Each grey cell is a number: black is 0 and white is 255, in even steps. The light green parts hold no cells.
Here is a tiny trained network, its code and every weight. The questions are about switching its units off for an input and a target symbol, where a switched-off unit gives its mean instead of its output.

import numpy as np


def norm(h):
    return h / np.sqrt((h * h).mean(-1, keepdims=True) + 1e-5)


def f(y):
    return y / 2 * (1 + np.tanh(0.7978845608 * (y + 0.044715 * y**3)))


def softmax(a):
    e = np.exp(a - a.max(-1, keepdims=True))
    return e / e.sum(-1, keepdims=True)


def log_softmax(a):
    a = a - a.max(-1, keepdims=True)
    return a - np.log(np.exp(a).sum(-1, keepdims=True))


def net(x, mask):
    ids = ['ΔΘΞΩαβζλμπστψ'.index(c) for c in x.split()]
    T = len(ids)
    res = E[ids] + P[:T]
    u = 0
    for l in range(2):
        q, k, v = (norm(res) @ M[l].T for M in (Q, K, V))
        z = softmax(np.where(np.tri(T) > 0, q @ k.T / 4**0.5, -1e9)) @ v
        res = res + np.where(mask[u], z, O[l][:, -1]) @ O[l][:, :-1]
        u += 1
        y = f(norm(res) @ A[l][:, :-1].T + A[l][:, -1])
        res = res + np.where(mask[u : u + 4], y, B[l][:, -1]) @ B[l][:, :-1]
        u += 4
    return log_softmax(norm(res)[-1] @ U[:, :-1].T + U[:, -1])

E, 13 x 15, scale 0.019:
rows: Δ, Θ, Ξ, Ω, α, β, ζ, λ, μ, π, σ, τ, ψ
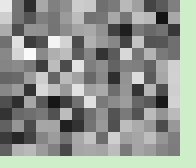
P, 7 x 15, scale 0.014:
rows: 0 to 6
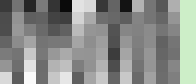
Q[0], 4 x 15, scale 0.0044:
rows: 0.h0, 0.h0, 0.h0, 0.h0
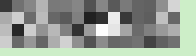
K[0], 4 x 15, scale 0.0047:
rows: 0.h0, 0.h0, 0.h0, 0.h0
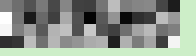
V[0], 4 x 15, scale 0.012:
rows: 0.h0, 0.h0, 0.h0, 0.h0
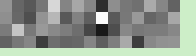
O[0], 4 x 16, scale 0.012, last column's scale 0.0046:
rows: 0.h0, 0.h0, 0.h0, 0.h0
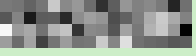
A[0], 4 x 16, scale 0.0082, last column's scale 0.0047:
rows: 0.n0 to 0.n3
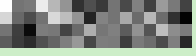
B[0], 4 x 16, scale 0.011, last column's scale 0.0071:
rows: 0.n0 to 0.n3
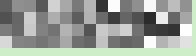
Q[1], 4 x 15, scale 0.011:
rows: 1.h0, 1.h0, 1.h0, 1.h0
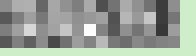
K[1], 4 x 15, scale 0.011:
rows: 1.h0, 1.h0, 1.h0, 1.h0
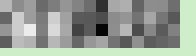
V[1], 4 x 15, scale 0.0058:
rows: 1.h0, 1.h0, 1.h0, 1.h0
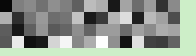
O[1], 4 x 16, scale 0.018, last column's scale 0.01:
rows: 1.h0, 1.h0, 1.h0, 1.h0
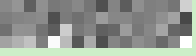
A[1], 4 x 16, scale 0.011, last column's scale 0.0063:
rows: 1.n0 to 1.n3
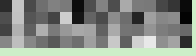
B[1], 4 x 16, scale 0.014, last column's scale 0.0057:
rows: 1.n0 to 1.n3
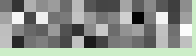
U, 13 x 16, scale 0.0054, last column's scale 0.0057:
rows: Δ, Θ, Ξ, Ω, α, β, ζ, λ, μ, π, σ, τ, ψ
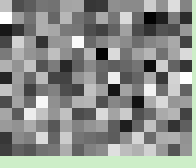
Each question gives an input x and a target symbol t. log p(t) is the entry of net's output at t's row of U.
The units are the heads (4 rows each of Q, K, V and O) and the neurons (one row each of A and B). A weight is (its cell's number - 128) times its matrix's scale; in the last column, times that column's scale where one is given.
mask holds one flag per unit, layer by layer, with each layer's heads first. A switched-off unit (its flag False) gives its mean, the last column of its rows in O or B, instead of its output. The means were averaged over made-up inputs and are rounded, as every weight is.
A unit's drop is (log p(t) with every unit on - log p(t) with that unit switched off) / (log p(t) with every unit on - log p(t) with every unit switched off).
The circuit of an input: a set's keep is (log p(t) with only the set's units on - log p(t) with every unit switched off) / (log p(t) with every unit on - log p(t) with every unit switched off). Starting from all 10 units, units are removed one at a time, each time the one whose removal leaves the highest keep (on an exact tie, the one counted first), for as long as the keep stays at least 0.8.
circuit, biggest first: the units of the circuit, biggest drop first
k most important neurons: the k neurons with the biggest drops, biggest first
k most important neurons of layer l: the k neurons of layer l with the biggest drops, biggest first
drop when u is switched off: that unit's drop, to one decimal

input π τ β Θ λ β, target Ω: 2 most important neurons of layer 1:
(1.n2 1.n3)
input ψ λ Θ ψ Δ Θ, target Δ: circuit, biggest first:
(0.h0 1.n3 0.n3)
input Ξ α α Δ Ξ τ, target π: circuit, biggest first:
(0.h0 1.h0)
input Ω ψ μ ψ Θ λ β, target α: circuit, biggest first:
(1.h0 0.h0 0.n2)
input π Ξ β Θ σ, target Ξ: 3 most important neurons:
(1.n0 0.n2 0.n3)
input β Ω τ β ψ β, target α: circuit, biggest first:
(1.h0 0.h0)
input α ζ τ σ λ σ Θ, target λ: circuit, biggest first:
(0.h0 1.h0)
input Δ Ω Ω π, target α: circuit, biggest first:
(1.h0)
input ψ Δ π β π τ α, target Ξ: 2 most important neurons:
(0.n3 0.n1)
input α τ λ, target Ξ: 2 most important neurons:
(0.n1 0.n3)
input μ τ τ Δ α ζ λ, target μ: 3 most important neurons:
(0.n1 0.n2 1.n2)
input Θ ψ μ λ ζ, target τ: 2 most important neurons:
(0.n2 0.n3)
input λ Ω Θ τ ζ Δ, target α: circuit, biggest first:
(1.h0 0.h0)
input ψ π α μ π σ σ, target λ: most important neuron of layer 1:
(1.n3)
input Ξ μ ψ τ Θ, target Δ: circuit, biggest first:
(1.n3 0.n2 1.h0)
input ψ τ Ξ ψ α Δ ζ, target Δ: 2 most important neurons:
(0.n0 0.n2)
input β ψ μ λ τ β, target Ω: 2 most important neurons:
(0.n3 1.n3)
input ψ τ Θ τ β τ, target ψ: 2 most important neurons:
(0.n3 1.n2)
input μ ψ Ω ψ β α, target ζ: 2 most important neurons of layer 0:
(0.n2 0.n3)
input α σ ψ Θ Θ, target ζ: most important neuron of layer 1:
(1.n2)
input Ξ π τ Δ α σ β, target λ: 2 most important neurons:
(0.n2 1.n3)
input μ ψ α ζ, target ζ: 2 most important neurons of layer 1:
(1.n2 1.n3)
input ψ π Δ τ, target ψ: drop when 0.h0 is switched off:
0.1
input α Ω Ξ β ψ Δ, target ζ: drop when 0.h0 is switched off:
0.3
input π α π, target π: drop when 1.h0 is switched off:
0.3
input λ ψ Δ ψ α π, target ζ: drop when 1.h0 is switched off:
0.7
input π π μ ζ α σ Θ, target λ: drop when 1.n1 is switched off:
0.0
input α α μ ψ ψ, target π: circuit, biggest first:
(0.h0)
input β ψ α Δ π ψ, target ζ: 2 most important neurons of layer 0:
(0.n2 0.n3)
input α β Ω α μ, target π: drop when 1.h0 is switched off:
0.5
